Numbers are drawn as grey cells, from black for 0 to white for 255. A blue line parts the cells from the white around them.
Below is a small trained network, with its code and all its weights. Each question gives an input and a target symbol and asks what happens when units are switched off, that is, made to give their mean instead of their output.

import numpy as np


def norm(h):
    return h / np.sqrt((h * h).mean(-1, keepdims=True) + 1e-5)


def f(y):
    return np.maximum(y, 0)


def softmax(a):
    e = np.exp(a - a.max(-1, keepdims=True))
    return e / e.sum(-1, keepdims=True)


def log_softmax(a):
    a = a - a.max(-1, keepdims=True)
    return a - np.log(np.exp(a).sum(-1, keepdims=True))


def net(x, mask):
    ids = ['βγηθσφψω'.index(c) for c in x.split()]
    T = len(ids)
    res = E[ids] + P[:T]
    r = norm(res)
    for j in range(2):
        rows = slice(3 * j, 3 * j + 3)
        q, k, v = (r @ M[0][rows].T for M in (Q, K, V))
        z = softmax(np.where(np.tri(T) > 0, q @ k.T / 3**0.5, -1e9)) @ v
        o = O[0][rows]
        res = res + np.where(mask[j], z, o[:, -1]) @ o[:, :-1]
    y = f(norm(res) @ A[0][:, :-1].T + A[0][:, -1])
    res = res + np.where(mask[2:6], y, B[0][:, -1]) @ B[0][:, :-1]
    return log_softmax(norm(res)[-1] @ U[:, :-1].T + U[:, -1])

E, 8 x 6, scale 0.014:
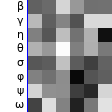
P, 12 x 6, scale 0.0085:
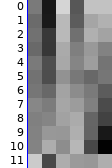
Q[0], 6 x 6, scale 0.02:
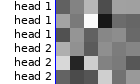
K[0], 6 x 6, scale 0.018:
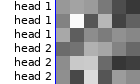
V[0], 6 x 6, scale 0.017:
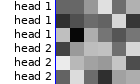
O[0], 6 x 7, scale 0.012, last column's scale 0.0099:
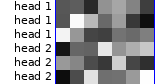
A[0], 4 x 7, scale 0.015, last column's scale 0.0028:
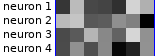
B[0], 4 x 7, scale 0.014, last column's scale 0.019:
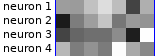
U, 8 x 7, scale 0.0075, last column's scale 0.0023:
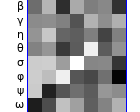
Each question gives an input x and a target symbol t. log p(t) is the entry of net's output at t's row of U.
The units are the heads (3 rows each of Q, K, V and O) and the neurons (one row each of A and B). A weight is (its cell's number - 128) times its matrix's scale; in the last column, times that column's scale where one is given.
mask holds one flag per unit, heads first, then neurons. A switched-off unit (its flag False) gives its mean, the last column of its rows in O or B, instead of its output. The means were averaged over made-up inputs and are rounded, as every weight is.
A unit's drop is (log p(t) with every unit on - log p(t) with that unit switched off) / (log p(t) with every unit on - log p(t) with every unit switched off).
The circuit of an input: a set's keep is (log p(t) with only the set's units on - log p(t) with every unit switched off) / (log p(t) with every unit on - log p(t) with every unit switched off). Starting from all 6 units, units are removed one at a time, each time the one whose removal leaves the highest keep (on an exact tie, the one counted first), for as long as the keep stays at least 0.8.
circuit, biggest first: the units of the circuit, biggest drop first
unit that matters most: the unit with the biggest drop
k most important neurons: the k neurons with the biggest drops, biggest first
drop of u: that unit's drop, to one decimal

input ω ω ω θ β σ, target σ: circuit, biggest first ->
[head 2; head 1; neuron 4]
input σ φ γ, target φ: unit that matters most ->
head 1
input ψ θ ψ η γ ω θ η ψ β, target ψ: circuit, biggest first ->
[head 1; head 2]
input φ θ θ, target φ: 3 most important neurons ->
[neuron 3; neuron 1; neuron 2]
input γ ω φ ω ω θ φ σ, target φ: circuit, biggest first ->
[head 2; neuron 3]
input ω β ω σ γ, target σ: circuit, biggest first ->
[head 2; head 1]
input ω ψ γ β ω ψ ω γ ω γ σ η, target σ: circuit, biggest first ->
[head 2; neuron 3]
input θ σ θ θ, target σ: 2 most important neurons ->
[neuron 3; neuron 2]
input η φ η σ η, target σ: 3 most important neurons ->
[neuron 3; neuron 2; neuron 4]
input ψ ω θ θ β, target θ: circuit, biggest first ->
[head 2; head 1]
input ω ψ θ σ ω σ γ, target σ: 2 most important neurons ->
[neuron 3; neuron 2]
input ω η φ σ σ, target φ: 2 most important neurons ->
[neuron 3; neuron 1]
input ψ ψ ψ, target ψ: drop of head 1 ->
1.0
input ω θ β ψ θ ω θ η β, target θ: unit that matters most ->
head 2
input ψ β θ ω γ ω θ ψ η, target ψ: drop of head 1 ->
0.3
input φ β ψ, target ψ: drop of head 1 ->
0.9
